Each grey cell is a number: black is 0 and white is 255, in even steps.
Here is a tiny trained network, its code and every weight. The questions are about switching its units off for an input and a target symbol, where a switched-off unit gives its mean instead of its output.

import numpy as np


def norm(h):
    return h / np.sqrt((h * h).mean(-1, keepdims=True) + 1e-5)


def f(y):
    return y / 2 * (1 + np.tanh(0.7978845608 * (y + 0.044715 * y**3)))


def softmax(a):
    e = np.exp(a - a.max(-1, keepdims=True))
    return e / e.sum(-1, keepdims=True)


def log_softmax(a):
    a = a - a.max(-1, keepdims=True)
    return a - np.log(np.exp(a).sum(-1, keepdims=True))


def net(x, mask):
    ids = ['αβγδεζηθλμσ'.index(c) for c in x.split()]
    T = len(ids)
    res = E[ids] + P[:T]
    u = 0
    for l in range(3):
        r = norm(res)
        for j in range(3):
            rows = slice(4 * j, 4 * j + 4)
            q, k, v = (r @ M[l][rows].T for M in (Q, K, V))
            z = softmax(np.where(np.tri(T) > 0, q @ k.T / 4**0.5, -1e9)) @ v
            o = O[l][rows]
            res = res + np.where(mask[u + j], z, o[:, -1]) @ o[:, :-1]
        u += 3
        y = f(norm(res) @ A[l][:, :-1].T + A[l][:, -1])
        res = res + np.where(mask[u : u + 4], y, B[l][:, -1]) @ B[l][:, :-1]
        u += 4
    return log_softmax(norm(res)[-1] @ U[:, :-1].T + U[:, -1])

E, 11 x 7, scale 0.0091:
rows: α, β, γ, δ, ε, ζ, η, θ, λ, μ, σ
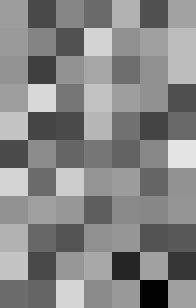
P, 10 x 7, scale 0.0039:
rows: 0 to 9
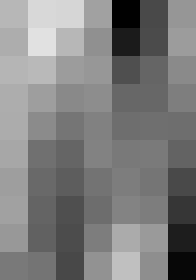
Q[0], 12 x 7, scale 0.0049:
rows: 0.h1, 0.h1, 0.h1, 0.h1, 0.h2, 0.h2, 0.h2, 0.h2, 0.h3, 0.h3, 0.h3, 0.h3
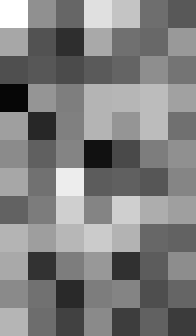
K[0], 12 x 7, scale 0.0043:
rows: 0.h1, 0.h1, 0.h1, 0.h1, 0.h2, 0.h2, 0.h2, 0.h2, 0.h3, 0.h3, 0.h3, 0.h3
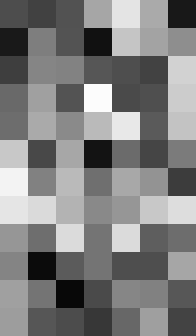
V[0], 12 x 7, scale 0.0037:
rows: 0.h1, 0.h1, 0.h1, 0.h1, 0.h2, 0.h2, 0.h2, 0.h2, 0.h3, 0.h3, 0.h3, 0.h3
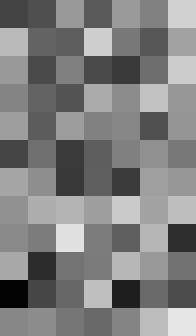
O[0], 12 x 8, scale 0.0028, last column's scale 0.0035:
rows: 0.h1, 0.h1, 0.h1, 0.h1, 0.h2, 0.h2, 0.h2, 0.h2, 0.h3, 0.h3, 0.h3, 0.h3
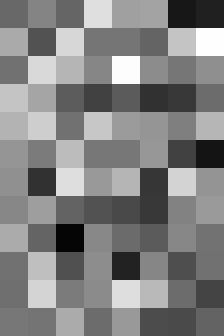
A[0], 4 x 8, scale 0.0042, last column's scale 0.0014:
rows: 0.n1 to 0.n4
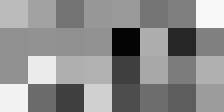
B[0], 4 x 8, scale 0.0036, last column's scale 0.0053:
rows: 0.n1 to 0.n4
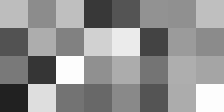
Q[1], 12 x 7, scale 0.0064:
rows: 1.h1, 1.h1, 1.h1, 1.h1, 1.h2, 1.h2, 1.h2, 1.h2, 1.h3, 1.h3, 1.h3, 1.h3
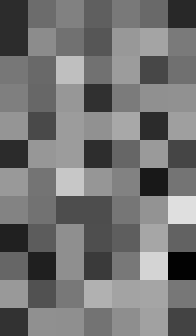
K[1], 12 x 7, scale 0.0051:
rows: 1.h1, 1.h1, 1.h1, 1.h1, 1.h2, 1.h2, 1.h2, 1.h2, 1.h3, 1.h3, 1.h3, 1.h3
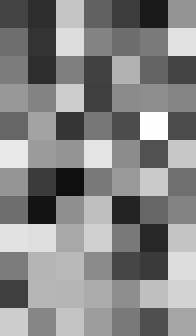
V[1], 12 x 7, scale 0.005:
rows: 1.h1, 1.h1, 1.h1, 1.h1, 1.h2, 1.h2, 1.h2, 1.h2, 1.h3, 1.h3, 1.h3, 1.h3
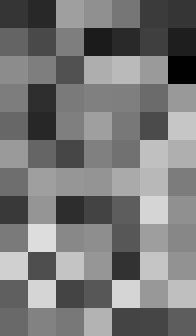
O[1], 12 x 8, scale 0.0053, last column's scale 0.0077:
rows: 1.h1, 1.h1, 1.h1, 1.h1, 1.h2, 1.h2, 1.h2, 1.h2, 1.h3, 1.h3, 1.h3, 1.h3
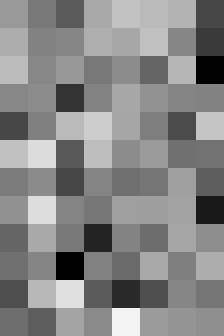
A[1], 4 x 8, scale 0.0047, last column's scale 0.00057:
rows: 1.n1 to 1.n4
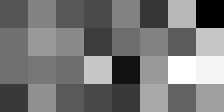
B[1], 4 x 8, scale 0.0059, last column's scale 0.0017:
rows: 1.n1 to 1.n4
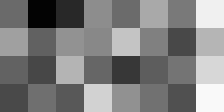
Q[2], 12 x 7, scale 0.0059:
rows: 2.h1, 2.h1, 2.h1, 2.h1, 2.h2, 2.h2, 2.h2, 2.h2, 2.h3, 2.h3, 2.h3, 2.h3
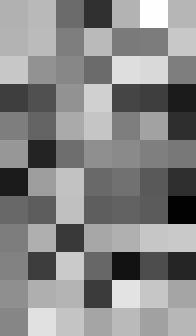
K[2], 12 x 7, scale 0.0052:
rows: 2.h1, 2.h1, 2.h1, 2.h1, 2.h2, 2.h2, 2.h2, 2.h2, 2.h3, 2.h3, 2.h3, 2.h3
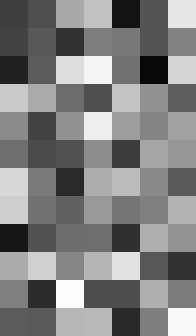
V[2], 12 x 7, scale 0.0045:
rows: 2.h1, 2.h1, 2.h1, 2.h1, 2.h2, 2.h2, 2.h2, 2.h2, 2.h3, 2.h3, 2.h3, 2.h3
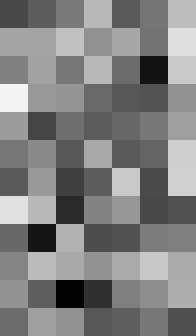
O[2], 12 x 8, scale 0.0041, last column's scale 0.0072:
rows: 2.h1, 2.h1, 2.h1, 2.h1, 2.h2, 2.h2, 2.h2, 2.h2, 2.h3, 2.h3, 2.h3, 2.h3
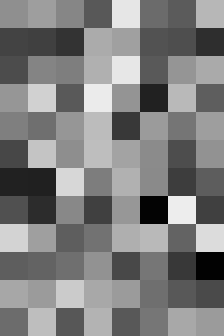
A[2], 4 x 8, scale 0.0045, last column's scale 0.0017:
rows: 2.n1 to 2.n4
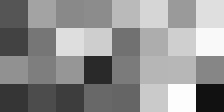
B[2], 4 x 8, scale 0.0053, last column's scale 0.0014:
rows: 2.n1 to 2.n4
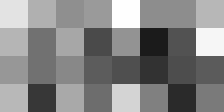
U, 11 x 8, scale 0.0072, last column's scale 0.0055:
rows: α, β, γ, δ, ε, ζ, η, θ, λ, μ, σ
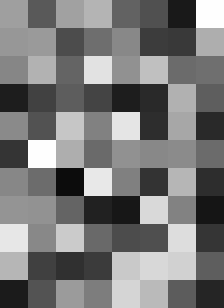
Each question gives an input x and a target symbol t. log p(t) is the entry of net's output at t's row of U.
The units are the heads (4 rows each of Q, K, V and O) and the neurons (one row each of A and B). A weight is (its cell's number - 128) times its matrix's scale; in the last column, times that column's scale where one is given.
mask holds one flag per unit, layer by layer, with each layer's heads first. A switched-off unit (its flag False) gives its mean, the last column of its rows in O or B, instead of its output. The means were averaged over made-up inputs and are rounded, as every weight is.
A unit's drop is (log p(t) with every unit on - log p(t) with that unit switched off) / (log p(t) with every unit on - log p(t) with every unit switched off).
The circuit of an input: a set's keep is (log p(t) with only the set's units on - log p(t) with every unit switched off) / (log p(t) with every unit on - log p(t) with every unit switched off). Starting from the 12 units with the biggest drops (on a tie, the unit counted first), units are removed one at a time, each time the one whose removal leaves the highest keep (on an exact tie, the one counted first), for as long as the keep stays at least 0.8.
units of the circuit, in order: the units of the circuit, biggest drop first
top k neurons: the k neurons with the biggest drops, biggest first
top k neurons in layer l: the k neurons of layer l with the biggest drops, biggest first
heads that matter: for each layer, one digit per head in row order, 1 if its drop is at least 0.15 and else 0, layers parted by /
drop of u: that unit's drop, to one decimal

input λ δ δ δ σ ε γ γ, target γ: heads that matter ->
100 / 011 / 000
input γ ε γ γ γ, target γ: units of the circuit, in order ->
2.h2, 1.h2
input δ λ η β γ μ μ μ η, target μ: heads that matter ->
000 / 001 / 000
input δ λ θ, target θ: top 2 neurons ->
0.n4, 0.n3
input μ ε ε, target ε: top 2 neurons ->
0.n4, 0.n2
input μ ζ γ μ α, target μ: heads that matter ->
000 / 100 / 000
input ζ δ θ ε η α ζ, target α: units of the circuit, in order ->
0.n4, 2.n4
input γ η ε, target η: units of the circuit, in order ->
0.n4, 2.n2, 1.h3
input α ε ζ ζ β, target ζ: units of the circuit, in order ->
1.h3
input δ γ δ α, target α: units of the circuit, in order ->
0.n3, 0.n4, 1.h3, 2.h2
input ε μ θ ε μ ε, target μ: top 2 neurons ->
1.n4, 2.n2
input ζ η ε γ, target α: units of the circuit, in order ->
2.n2, 0.n4, 2.h2
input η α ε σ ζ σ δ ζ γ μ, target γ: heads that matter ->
000 / 110 / 000
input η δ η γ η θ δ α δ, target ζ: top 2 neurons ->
0.n4, 0.n2
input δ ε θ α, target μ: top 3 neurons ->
2.n2, 1.n3, 0.n4
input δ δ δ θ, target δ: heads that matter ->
000 / 100 / 000
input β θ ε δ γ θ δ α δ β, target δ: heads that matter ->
000 / 000 / 000
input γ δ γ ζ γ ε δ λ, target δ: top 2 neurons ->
0.n4, 2.n1
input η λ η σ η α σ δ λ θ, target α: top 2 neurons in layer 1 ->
1.n2, 1.n4
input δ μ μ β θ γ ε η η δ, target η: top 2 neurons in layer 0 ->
0.n3, 0.n2
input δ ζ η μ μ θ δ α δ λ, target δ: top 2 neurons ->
2.n1, 0.n4
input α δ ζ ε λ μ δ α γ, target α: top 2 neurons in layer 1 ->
1.n3, 1.n1
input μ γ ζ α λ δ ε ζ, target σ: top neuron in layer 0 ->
0.n2
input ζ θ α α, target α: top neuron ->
2.n3
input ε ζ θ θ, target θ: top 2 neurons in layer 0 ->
0.n4, 0.n2
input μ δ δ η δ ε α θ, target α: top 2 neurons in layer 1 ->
1.n4, 1.n2
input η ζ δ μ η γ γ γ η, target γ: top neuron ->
2.n2
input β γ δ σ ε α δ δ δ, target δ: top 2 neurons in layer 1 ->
1.n1, 1.n3
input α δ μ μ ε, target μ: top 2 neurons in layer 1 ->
1.n4, 1.n1
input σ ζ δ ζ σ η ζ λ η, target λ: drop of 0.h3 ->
0.2
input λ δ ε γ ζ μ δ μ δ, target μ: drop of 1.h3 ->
0.7
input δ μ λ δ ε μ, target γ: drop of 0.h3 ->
0.3
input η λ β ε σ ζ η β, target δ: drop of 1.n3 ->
0.1
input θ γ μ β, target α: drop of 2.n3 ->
0.0
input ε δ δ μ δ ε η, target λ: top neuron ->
1.n4
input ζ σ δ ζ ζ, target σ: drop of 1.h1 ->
-0.1
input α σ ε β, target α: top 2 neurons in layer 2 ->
2.n4, 2.n2
